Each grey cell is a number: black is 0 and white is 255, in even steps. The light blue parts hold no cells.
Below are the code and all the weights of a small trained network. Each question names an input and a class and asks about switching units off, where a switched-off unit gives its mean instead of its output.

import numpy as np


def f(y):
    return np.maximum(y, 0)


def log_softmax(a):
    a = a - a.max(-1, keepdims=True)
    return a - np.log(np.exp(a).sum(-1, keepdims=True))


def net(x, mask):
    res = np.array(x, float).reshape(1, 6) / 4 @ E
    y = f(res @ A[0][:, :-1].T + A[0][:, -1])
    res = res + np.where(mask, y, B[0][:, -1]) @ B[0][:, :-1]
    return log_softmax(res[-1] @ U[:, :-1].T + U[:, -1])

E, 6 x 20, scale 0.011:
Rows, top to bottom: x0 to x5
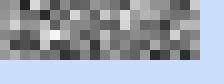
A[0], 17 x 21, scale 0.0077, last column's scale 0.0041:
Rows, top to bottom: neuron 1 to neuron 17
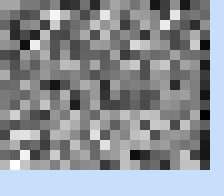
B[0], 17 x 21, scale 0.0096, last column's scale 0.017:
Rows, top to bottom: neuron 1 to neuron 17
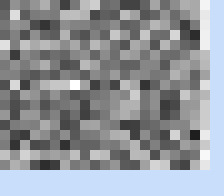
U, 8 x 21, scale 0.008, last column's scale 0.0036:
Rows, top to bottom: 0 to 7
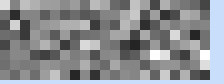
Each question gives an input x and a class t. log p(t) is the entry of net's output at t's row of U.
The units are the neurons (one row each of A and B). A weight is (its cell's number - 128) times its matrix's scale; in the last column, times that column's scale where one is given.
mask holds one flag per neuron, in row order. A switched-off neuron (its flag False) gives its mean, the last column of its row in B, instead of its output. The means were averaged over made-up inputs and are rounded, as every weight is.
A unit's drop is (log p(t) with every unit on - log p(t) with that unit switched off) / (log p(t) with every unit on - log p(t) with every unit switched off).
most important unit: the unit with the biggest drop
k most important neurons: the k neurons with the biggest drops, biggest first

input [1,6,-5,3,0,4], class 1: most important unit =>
neuron 15
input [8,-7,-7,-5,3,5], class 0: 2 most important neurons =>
(neuron 5; neuron 17)
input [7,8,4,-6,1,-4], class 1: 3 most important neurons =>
(neuron 12; neuron 15; neuron 16)
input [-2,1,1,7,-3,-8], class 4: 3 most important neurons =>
(neuron 13; neuron 7; neuron 9)
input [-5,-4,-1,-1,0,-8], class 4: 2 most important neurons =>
(neuron 13; neuron 7)
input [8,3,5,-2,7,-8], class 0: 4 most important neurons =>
(neuron 5; neuron 1; neuron 14; neuron 4)
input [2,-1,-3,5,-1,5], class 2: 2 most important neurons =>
(neuron 2; neuron 13)
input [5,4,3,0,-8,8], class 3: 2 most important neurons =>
(neuron 14; neuron 13)
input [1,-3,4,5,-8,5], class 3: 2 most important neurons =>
(neuron 14; neuron 9)
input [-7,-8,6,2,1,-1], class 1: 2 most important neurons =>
(neuron 11; neuron 5)
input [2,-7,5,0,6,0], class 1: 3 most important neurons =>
(neuron 11; neuron 10; neuron 14)
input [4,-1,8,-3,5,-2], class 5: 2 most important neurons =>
(neuron 17; neuron 14)
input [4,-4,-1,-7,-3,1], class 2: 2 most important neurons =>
(neuron 9; neuron 16)
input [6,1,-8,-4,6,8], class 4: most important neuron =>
(neuron 1)
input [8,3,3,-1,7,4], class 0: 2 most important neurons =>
(neuron 5; neuron 14)
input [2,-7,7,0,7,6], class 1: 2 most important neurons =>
(neuron 11; neuron 14)
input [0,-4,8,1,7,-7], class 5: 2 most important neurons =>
(neuron 17; neuron 14)
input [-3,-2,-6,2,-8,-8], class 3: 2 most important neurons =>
(neuron 14; neuron 1)
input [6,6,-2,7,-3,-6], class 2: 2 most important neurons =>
(neuron 2; neuron 16)
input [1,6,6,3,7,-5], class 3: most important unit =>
neuron 4
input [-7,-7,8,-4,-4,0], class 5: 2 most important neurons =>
(neuron 17; neuron 5)
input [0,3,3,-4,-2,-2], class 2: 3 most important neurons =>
(neuron 9; neuron 3; neuron 11)
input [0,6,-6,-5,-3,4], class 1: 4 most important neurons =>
(neuron 15; neuron 17; neuron 12; neuron 2)
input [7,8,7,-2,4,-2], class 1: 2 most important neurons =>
(neuron 12; neuron 15)
